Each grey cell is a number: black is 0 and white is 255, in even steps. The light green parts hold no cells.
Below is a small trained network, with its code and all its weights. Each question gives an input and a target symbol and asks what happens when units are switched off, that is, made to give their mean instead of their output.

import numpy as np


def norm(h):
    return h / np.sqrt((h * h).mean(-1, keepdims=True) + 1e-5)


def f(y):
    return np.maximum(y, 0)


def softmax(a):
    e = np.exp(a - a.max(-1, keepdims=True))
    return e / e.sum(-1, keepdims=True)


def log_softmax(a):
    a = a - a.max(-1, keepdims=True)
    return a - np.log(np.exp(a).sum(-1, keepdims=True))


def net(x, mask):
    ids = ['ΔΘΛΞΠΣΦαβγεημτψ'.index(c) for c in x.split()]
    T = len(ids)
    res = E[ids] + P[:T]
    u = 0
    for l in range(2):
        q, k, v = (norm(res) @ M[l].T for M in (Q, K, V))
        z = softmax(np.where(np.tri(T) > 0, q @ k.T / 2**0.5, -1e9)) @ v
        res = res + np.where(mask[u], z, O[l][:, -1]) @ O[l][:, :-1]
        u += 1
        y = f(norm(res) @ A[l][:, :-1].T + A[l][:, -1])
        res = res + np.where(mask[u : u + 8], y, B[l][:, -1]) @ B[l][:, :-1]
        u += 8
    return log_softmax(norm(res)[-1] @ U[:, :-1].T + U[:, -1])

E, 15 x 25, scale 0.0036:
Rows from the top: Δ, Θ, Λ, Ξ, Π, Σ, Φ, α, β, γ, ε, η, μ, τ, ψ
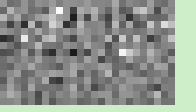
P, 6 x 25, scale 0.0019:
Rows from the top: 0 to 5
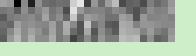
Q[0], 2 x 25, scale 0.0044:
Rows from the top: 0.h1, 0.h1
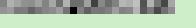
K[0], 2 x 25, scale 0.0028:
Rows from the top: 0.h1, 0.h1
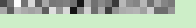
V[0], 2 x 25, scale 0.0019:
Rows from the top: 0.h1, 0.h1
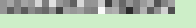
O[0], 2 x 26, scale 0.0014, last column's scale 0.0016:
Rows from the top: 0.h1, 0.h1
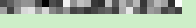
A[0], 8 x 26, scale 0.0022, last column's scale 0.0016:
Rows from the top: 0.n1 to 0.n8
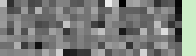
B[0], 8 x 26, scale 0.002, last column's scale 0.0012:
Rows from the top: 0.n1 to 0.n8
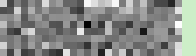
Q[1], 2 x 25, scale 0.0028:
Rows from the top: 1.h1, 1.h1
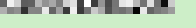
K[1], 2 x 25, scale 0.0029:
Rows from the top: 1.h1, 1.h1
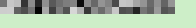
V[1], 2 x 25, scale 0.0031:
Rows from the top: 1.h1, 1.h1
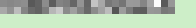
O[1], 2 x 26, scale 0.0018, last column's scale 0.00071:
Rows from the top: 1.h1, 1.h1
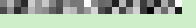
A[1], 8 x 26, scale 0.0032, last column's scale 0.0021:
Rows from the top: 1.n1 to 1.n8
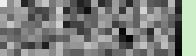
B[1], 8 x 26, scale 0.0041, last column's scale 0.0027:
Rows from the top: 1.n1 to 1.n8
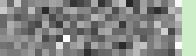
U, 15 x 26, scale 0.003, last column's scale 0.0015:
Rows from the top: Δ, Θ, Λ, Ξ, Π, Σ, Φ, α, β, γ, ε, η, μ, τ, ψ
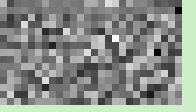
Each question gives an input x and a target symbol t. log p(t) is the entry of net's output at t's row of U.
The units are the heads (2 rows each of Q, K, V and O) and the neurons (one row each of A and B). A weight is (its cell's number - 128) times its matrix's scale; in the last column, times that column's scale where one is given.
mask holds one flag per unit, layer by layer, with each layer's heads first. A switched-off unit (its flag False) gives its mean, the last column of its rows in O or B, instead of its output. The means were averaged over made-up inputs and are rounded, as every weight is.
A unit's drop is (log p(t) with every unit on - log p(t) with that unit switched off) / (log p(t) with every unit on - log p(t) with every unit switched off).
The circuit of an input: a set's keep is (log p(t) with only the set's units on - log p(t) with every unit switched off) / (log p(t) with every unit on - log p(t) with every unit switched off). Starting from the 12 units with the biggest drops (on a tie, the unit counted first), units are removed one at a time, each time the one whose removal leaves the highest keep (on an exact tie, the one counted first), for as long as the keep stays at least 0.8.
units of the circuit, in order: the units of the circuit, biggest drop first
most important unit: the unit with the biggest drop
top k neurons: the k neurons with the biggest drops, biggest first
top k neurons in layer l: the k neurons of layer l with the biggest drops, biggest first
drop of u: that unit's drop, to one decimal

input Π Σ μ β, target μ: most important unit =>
1.h1
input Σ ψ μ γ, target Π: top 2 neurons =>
0.n5; 1.n6
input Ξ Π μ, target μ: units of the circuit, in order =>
1.n2; 1.h1
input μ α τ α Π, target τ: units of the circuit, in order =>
1.h1; 0.h1
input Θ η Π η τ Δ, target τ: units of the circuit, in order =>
1.h1; 0.h1
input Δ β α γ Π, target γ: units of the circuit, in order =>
0.h1; 1.n8
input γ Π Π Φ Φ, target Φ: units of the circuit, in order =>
1.h1; 1.n3
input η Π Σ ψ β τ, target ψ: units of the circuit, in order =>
0.h1; 1.n1
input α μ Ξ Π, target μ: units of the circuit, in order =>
1.h1; 1.n2; 0.h1
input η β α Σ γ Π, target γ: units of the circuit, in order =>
1.n8; 0.h1
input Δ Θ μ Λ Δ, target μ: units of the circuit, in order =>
1.h1; 1.n2
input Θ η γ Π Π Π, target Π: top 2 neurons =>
0.n4; 1.n1
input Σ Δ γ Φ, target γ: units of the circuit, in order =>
0.h1; 1.n8
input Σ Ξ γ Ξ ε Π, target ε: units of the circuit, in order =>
1.n5; 1.h1
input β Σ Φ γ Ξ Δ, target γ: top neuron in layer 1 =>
1.n8
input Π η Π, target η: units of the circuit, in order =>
1.h1; 1.n4
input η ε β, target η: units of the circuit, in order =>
0.h1; 1.h1; 1.n4
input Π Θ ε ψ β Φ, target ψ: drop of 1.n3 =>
0.0
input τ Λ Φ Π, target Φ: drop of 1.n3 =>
0.7
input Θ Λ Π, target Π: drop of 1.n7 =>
0.1
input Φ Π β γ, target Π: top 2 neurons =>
1.n6; 0.n4
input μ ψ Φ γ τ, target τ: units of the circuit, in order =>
1.h1
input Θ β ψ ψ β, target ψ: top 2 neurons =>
1.n1; 0.n8
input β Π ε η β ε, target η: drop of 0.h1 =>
1.1
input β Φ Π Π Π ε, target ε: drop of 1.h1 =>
0.9
